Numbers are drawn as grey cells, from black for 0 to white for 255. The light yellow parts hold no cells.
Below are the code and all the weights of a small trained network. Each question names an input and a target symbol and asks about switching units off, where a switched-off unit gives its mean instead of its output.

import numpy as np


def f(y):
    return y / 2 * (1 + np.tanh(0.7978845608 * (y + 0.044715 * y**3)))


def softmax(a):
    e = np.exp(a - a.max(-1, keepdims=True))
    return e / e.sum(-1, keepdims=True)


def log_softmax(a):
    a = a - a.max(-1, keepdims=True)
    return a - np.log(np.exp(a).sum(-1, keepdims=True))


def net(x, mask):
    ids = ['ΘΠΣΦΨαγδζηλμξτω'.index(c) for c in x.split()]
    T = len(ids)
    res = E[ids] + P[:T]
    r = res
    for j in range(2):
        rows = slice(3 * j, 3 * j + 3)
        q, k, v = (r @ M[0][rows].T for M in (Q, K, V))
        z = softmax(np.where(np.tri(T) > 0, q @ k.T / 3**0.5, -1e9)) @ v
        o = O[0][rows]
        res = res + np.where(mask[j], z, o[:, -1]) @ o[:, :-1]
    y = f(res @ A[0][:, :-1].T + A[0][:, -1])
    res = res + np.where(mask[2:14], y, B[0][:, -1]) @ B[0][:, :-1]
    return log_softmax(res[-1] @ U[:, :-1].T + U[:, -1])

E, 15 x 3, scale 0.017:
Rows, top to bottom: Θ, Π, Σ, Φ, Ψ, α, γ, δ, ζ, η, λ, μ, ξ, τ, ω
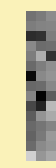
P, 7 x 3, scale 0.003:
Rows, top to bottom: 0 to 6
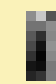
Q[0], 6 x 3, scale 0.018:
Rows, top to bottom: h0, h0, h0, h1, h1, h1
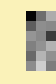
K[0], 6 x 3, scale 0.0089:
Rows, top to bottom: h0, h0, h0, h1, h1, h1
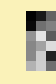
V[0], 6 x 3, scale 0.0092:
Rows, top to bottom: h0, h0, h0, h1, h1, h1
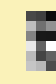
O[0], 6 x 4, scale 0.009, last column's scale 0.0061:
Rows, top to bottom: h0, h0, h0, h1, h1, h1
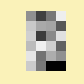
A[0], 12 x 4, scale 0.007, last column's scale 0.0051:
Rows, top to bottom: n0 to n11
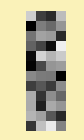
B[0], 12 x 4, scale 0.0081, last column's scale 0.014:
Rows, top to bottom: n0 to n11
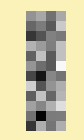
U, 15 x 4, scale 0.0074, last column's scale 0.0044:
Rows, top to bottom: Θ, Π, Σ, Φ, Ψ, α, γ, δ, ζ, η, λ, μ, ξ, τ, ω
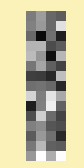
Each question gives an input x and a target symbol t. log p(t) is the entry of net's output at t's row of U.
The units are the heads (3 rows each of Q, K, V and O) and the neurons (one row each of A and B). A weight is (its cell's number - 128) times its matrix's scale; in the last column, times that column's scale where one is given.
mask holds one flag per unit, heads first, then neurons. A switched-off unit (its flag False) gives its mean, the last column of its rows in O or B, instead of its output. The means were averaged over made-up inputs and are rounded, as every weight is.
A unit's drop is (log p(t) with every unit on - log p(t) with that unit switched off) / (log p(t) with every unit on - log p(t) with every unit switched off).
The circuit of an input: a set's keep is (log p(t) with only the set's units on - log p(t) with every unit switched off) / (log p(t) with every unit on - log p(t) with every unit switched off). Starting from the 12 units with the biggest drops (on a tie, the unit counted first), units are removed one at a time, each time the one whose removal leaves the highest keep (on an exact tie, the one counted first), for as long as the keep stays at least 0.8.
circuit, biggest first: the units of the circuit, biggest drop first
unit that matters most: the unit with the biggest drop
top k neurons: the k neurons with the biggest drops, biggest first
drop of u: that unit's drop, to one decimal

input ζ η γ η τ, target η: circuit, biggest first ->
h1, n3
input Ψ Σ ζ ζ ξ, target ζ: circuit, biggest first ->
h0, n9, h1
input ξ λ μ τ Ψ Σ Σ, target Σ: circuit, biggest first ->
h0, h1, n7
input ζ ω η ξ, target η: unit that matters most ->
h1
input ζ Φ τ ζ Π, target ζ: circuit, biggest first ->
h0, n9, h1
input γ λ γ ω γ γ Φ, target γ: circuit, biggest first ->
h1, n1
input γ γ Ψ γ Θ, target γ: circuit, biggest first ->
h1, h0
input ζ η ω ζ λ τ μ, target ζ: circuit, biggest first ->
h0, n4, h1
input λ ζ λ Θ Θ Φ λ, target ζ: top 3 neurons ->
n4, n1, n11
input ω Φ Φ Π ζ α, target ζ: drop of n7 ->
-0.1
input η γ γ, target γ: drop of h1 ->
0.3
